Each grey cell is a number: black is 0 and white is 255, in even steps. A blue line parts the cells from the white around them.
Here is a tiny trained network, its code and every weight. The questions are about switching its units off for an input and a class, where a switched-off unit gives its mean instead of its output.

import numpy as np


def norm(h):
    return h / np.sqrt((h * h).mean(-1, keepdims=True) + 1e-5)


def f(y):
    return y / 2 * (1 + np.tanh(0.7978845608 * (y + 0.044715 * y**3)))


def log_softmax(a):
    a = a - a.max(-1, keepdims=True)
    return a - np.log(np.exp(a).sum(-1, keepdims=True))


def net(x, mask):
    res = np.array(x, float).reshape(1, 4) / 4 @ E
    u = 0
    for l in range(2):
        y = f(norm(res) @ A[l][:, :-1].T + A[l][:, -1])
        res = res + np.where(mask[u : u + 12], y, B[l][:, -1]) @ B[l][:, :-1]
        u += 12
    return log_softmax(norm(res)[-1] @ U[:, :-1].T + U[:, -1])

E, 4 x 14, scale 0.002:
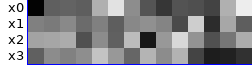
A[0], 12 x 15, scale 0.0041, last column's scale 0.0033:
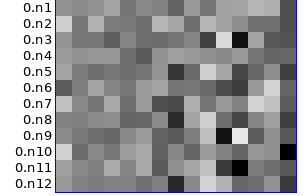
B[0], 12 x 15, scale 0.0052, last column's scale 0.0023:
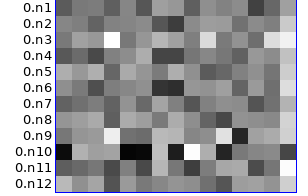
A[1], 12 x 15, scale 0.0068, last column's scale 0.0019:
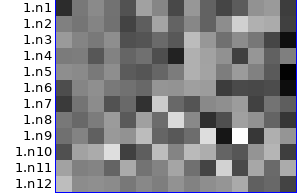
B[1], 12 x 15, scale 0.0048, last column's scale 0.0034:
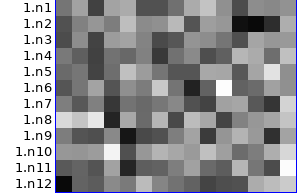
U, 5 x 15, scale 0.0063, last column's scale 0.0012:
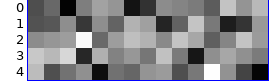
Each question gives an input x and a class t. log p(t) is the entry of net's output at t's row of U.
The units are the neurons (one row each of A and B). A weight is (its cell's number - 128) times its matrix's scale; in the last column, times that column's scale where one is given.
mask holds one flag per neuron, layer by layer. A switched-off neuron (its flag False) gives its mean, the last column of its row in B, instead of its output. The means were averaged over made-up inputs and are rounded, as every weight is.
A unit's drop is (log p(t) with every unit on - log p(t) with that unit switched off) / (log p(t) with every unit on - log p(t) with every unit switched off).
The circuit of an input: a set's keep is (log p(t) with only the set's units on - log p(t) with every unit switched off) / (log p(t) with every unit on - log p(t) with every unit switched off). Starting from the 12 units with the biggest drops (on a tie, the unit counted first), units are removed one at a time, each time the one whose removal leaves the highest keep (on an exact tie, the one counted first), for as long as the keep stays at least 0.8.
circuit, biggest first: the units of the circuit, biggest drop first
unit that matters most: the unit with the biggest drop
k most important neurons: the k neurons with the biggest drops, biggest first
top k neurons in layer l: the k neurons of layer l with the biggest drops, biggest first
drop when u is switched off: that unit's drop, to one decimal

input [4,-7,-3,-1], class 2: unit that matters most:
0.n9
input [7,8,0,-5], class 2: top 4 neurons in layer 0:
(0.n3 0.n4 0.n2 0.n11)
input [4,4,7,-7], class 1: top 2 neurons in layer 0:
(0.n7 0.n1)
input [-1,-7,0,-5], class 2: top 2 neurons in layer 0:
(0.n9 0.n11)
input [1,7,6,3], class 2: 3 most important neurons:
(0.n3 1.n10 1.n8)
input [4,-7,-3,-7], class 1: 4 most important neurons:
(0.n3 0.n7 0.n1 1.n2)
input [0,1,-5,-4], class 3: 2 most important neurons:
(1.n8 0.n11)
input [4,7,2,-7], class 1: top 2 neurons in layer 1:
(1.n7 1.n2)
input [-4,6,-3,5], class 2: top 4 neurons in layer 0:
(0.n3 0.n7 0.n1 0.n6)
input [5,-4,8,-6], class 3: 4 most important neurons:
(0.n11 0.n8 0.n6 0.n5)
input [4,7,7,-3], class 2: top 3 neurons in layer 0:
(0.n3 0.n11 0.n4)
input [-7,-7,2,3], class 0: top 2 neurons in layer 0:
(0.n3 0.n2)
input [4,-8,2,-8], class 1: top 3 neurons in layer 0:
(0.n7 0.n3 0.n1)
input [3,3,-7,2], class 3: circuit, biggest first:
(1.n8)
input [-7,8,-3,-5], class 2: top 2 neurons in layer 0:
(0.n3 0.n6)
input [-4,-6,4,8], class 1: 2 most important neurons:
(0.n11 0.n3)
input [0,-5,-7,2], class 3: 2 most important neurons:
(1.n8 0.n3)
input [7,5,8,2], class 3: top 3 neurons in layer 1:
(1.n12 1.n3 1.n5)
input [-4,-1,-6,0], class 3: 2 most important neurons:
(1.n8 0.n6)
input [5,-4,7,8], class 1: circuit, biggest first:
(0.n11)
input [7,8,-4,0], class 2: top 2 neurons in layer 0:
(0.n3 0.n4)
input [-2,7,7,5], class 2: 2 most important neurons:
(0.n3 1.n8)
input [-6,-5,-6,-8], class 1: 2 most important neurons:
(1.n2 0.n6)
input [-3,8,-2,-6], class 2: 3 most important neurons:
(0.n3 0.n11 1.n10)
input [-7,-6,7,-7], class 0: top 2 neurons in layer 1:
(1.n12 1.n3)
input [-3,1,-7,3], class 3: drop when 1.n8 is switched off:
0.9
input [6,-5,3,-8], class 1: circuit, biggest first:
(1.n2)
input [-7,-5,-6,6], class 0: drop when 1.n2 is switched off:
0.0
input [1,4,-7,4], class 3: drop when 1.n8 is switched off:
0.8
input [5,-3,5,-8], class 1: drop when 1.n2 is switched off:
0.1
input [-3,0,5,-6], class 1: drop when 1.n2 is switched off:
0.2
